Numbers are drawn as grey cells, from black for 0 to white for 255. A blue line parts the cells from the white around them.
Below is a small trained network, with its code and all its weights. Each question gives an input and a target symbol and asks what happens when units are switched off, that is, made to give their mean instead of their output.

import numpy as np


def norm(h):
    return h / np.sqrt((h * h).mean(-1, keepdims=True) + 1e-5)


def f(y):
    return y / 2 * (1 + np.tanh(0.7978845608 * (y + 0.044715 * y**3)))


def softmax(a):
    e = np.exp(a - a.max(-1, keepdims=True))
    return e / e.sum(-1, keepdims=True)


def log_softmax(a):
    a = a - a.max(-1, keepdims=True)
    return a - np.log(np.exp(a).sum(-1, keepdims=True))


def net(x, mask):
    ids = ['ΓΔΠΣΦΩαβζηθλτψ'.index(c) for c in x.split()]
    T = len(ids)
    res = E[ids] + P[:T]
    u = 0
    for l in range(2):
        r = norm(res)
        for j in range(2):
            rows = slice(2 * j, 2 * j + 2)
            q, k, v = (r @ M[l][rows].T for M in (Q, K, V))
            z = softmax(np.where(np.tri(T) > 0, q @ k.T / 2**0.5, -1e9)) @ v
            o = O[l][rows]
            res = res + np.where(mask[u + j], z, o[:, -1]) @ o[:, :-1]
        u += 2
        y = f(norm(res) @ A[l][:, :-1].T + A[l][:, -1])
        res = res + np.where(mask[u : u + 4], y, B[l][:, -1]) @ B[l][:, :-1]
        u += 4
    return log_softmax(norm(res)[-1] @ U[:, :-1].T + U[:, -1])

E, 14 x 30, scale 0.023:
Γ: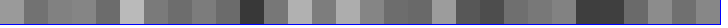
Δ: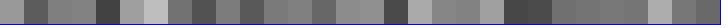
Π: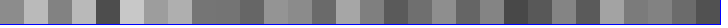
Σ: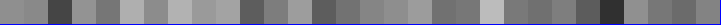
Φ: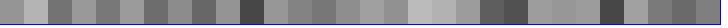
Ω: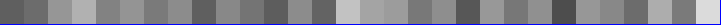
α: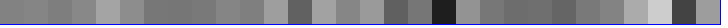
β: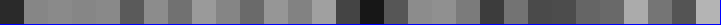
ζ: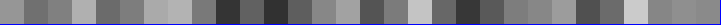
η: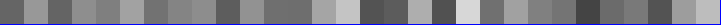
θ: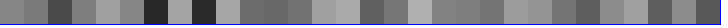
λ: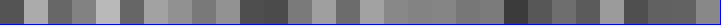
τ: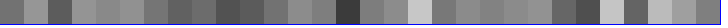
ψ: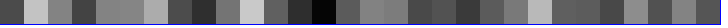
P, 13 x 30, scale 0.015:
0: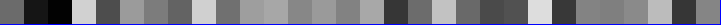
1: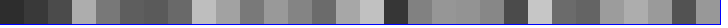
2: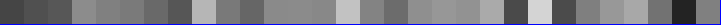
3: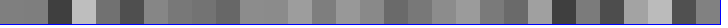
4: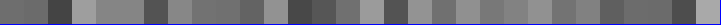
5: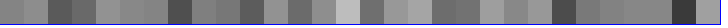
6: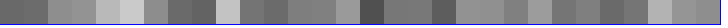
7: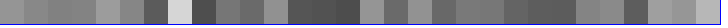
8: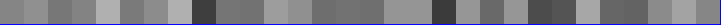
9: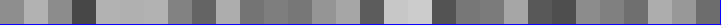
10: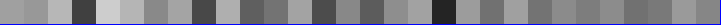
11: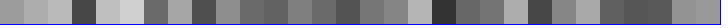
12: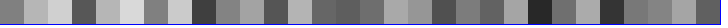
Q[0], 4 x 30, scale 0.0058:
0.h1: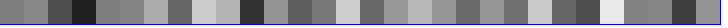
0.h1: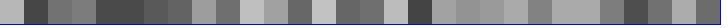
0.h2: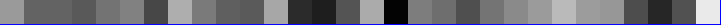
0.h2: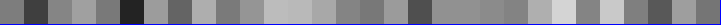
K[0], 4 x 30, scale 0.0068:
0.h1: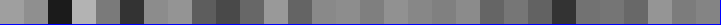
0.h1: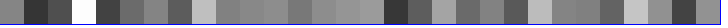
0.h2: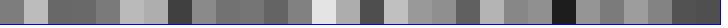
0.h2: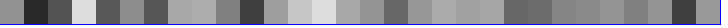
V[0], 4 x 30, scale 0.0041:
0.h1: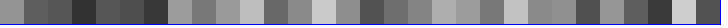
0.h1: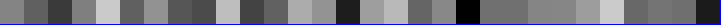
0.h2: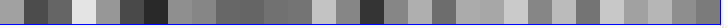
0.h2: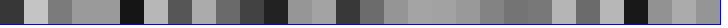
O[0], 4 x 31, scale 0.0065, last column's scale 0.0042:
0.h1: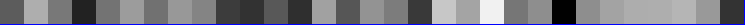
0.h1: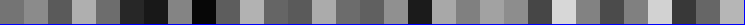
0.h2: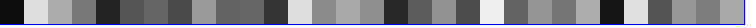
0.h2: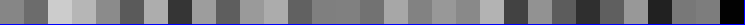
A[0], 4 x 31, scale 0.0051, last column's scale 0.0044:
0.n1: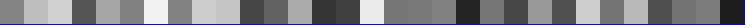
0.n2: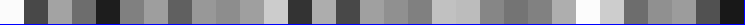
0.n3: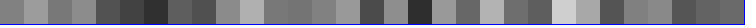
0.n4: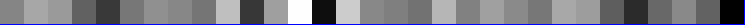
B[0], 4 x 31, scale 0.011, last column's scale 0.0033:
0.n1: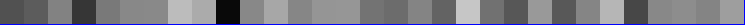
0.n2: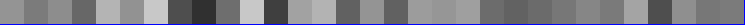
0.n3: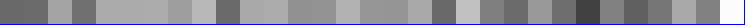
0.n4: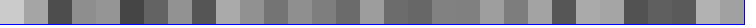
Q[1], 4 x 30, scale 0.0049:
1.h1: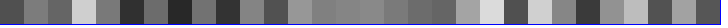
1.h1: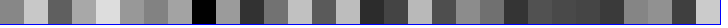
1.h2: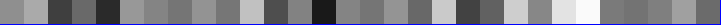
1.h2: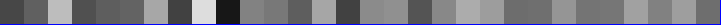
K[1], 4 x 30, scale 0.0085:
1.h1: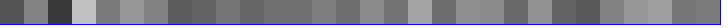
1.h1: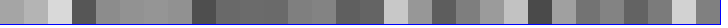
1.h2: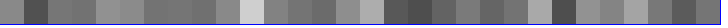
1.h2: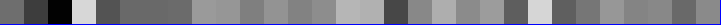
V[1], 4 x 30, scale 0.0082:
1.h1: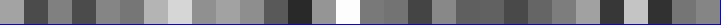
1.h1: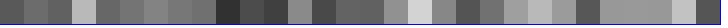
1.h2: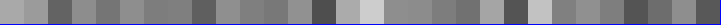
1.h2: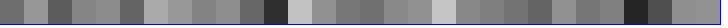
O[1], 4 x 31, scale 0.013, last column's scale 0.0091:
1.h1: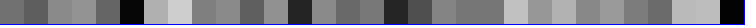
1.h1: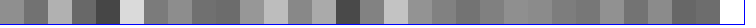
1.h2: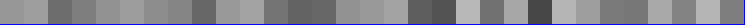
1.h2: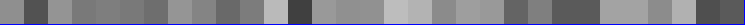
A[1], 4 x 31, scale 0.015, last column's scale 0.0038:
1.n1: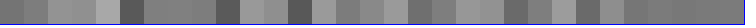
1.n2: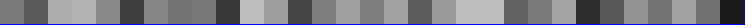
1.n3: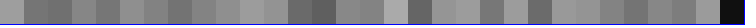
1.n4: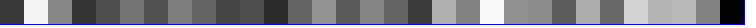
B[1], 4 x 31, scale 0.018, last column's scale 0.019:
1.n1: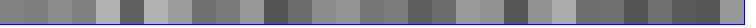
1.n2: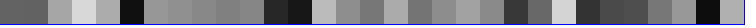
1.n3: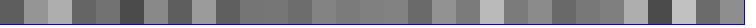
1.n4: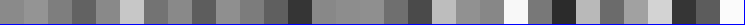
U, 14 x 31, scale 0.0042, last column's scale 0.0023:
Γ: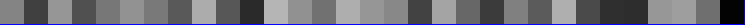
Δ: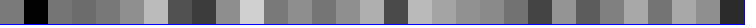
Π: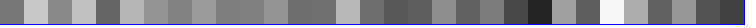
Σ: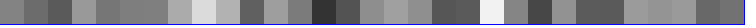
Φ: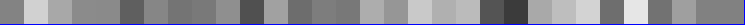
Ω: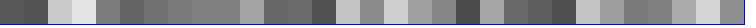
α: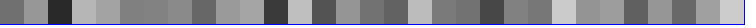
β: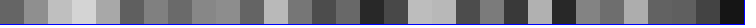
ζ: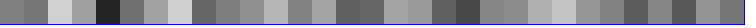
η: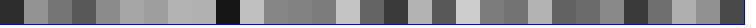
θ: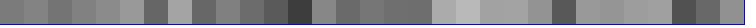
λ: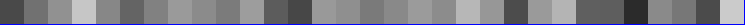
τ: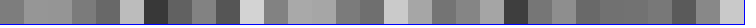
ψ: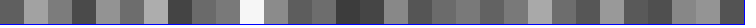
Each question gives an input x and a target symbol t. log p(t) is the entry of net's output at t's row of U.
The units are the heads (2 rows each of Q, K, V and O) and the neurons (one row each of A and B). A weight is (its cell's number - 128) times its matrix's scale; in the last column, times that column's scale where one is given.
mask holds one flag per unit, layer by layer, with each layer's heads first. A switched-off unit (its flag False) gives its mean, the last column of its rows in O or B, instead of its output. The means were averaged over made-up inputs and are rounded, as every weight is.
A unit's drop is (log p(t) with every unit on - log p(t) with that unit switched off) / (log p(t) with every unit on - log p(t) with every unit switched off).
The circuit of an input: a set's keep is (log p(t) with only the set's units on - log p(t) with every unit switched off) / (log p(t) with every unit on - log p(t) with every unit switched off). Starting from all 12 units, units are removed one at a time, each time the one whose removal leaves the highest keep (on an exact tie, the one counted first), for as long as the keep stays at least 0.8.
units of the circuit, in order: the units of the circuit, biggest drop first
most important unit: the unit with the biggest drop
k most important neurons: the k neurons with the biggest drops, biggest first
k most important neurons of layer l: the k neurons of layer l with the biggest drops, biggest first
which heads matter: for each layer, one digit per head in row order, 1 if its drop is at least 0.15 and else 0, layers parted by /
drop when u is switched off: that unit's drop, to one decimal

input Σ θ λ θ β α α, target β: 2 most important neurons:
[1.n4; 1.n2]
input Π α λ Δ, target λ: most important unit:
0.n3
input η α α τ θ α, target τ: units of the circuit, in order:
[1.n4; 1.h1]
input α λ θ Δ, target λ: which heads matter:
01 / 00
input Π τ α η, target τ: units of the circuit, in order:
[0.h2; 1.h1]
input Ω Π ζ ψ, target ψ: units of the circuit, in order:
[0.h2; 1.n4; 1.n3; 1.n2]
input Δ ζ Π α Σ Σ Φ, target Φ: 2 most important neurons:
[1.n3; 1.n4]
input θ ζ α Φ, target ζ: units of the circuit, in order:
[1.h1; 1.n4]
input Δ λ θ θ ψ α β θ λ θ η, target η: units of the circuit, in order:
[1.n4; 1.n2]
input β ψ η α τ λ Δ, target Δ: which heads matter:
01 / 10
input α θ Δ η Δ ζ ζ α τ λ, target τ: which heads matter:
01 / 10
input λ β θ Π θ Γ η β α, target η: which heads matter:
10 / 00
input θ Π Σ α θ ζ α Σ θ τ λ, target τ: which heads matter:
00 / 10
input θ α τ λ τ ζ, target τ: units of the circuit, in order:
[1.h1; 0.h2]
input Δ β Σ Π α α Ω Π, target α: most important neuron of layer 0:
[0.n4]
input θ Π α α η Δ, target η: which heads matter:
10 / 00
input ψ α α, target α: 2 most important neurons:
[1.n4; 1.n2]
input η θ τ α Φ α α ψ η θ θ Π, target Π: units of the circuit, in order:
[1.n4; 1.h1; 1.n2]
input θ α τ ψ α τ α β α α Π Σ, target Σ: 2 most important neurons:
[1.n4; 1.n3]
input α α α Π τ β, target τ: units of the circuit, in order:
[1.h1]
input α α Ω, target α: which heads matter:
10 / 00
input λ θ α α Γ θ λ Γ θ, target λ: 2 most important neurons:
[0.n3; 1.n2]
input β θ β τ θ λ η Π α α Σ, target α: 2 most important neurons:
[0.n4; 1.n4]
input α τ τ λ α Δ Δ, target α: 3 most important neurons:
[0.n4; 1.n4; 1.n2]
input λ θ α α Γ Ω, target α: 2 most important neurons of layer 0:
[0.n4; 0.n3]
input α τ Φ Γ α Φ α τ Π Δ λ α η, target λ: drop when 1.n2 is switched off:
0.1
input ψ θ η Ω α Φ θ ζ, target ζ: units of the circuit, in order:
[1.h1]
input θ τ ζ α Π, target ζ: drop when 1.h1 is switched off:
0.7
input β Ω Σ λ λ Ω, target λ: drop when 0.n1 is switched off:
0.0
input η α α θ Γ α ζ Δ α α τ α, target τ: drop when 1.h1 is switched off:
0.1
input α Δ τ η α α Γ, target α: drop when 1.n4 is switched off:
0.2
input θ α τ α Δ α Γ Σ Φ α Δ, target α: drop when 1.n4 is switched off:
0.2
